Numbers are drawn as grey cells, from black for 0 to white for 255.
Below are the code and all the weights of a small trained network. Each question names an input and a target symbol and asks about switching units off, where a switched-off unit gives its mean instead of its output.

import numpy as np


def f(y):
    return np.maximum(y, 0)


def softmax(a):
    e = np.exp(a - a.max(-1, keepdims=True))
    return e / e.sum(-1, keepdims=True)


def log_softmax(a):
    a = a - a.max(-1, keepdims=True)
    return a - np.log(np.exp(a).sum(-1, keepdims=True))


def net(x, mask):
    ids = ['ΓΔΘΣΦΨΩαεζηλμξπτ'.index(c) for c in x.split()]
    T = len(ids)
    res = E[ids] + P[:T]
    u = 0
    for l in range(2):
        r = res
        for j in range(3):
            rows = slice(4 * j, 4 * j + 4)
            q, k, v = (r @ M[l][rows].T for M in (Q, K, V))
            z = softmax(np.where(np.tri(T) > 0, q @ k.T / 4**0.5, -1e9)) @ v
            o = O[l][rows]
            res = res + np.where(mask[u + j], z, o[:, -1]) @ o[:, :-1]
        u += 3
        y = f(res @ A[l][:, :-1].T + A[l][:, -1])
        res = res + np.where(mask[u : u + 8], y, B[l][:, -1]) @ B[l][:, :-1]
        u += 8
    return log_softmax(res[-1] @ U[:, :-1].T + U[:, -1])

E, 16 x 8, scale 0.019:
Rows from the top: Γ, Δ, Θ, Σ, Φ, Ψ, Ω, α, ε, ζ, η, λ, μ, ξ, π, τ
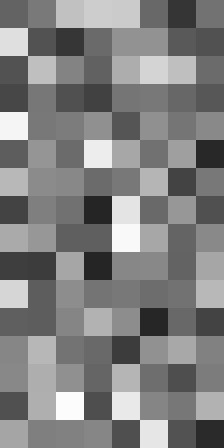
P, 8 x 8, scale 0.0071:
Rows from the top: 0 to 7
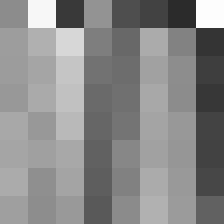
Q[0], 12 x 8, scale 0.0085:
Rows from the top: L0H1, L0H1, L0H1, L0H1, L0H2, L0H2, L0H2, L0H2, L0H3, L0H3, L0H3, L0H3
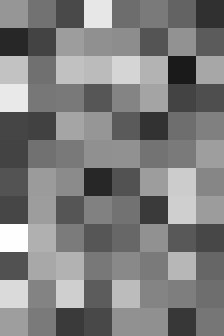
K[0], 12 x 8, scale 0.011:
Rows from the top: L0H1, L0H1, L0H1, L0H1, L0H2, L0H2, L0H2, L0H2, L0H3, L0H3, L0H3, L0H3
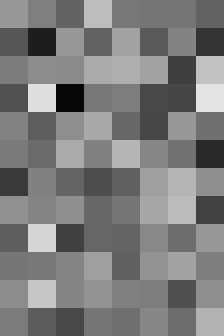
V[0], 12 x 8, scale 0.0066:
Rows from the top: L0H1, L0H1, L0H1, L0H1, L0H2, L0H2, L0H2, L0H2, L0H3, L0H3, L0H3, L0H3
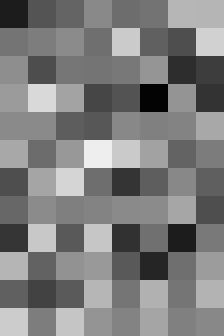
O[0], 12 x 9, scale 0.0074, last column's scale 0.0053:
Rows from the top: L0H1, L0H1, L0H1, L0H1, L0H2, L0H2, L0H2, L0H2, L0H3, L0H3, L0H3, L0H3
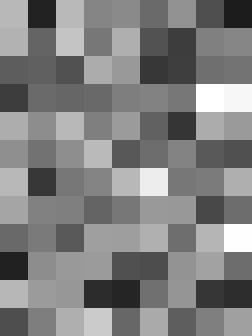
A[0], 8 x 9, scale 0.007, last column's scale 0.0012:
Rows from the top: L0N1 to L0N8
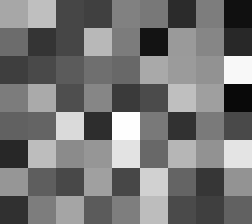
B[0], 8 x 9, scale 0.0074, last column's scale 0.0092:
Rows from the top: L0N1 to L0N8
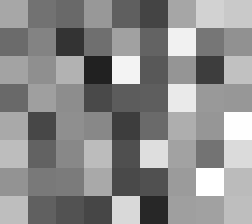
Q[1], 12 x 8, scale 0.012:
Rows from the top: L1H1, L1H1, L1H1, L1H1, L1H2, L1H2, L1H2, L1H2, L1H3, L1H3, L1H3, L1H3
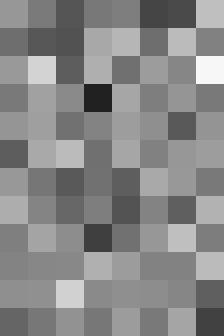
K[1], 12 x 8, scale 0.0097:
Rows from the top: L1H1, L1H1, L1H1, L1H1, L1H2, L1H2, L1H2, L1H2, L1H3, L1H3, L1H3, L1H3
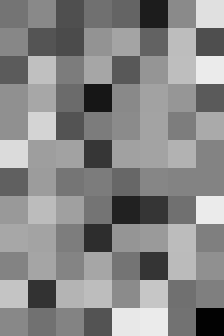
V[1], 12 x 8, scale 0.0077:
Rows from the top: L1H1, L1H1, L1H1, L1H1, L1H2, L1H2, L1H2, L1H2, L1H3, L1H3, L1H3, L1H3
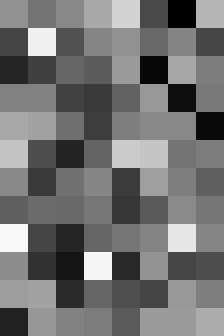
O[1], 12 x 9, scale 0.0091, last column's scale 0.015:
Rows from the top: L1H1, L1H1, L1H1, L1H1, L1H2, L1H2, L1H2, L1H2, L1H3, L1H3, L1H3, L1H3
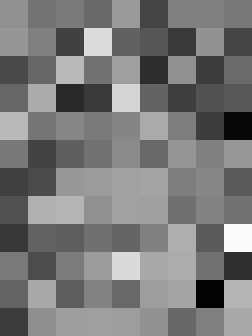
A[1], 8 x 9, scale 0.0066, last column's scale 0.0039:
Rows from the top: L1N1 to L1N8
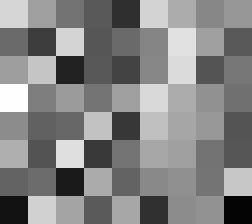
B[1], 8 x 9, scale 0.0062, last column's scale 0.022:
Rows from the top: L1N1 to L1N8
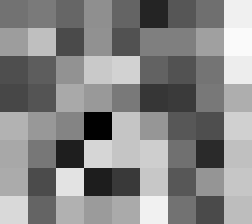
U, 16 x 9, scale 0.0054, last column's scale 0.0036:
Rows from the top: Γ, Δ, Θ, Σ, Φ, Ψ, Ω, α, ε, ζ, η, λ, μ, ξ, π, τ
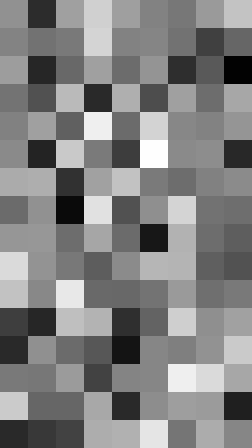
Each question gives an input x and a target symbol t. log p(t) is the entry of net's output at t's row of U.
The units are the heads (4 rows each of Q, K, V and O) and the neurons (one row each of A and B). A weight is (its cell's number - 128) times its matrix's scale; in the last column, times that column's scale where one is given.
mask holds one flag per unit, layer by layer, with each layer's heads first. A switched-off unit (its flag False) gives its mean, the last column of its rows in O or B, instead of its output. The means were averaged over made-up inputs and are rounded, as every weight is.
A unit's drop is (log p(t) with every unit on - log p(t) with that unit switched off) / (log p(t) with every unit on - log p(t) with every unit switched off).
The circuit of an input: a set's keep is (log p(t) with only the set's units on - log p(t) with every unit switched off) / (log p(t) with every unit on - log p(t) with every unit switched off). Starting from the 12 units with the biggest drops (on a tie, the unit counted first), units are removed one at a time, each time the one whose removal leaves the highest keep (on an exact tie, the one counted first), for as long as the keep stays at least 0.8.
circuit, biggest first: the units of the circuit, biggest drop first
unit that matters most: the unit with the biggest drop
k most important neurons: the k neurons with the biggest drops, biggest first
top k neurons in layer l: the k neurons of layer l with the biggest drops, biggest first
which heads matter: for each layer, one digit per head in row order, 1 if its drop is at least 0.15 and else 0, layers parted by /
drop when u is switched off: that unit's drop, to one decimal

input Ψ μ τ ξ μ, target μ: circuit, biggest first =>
L0H1, L1H3, L0N4
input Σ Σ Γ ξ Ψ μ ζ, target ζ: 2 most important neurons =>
L1N6, L1N2
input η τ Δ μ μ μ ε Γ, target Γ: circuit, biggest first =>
L1H3, L0H1, L0H2
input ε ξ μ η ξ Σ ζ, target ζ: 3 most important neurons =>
L1N6, L1N2, L0N5
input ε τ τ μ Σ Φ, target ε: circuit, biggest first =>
L0H2, L1H1
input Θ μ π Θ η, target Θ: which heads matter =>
001 / 110
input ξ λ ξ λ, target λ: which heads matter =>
100 / 100
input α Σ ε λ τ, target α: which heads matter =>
101 / 101
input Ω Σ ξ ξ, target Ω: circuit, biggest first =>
L1H1, L0H1
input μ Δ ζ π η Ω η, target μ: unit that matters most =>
L1H3
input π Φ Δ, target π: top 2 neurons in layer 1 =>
L1N2, L1N6
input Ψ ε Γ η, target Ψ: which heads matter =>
010 / 101
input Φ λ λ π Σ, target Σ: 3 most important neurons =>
L0N3, L0N8, L1N6
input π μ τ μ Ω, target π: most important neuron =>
L1N2
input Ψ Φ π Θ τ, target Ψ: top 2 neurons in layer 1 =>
L1N7, L1N5
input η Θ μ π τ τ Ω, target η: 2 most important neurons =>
L1N8, L0N6
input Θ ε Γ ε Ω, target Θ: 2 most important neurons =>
L1N4, L1N1
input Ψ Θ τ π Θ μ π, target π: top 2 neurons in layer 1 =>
L1N2, L1N3
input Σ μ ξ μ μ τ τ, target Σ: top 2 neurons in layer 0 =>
L0N1, L0N6
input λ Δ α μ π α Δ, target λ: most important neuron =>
L0N2
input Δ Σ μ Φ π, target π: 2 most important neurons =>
L1N2, L1N6
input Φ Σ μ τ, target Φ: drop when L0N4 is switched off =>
0.3
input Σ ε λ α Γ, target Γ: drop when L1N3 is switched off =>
-0.1
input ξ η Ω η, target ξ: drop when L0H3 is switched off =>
0.1
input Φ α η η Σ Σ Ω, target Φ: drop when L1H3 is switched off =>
0.2
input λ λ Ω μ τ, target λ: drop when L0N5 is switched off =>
0.0
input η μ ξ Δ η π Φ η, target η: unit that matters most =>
L0H3
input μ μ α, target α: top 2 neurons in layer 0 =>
L0N6, L0N5
